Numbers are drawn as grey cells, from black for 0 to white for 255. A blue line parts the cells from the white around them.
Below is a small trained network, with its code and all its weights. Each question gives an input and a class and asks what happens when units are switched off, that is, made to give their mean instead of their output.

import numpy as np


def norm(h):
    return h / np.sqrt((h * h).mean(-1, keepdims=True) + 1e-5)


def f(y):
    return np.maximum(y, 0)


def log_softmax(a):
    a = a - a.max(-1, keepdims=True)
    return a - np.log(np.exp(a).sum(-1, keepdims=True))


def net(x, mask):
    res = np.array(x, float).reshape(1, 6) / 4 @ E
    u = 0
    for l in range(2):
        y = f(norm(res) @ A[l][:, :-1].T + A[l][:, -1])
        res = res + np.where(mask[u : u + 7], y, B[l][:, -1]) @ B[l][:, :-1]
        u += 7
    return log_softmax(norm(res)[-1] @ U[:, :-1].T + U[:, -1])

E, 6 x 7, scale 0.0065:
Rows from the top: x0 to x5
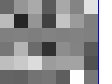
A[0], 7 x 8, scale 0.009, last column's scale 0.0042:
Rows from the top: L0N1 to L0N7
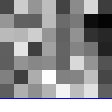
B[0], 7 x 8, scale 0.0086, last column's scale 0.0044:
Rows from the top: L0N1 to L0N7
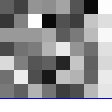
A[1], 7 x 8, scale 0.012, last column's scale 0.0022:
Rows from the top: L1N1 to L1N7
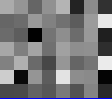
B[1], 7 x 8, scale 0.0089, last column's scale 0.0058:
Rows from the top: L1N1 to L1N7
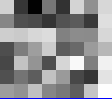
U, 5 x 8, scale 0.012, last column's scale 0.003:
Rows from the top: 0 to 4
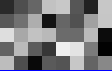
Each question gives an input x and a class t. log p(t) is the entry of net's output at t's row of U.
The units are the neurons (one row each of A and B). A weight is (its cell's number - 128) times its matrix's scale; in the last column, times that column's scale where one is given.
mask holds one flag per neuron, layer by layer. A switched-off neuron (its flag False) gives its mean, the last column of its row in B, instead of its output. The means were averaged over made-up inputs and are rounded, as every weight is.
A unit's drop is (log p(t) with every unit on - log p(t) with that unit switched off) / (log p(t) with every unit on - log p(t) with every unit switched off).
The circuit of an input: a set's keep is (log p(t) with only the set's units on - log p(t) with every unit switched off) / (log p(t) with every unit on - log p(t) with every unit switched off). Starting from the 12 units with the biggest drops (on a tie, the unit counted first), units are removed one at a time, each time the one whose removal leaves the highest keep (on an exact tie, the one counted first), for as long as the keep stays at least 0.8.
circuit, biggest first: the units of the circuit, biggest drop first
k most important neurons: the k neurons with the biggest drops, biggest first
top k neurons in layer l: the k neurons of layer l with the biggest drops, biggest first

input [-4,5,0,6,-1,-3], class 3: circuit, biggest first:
(L1N5)
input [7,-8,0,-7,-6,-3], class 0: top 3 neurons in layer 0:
(L0N1; L0N2; L0N5)
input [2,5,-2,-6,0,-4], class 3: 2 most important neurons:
(L0N6; L1N5)
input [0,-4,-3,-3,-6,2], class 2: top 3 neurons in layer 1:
(L1N3; L1N7; L1N6)
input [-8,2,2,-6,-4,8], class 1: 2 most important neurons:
(L0N2; L1N1)
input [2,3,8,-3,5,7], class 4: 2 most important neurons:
(L0N5; L1N7)
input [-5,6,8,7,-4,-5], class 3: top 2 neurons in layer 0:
(L0N1; L0N7)
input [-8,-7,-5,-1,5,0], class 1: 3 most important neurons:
(L0N2; L1N6; L0N3)
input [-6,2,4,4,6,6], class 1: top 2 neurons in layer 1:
(L1N3; L1N1)
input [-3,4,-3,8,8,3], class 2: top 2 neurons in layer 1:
(L1N4; L1N2)
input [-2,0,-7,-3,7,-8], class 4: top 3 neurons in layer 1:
(L1N1; L1N7; L1N3)
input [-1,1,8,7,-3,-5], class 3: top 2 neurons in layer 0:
(L0N3; L0N7)
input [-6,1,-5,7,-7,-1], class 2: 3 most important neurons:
(L1N3; L1N7; L0N6)
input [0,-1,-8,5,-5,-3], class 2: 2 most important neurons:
(L1N3; L0N6)
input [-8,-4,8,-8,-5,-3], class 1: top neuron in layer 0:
(L0N2)
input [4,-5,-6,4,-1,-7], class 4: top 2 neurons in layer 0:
(L0N6; L0N2)
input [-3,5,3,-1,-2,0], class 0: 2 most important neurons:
(L1N6; L0N7)
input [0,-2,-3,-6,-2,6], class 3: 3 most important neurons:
(L0N6; L1N1; L1N2)
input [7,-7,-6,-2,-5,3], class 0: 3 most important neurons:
(L0N1; L0N2; L0N4)
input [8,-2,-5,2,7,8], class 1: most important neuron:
(L0N7)
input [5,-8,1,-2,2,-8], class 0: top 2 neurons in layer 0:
(L0N1; L0N4)
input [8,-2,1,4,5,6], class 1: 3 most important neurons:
(L0N7; L1N1; L1N3)
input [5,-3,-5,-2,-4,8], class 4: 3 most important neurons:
(L0N5; L0N2; L1N5)
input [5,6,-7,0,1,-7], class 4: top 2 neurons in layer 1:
(L1N1; L1N2)
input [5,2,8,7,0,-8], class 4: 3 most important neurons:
(L1N1; L0N6; L0N2)
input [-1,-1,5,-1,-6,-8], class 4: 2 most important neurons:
(L1N1; L1N2)
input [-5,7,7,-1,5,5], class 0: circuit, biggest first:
(L1N6)
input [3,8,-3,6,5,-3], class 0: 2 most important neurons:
(L1N6; L0N6)
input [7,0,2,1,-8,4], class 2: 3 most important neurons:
(L1N3; L0N2; L1N7)
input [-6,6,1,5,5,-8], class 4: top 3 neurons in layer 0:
(L0N6; L0N3; L0N1)
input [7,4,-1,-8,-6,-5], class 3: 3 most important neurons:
(L0N6; L1N5; L0N2)
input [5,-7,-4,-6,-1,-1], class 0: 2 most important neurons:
(L0N1; L0N2)
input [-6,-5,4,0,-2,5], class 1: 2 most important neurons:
(L0N2; L1N6)
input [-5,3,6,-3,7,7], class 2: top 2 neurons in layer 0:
(L0N3; L0N2)
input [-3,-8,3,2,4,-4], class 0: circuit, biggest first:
(L0N4)
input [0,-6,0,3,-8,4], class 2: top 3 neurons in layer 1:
(L1N3; L1N7; L1N6)
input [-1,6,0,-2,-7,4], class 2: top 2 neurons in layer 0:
(L0N1; L0N4)
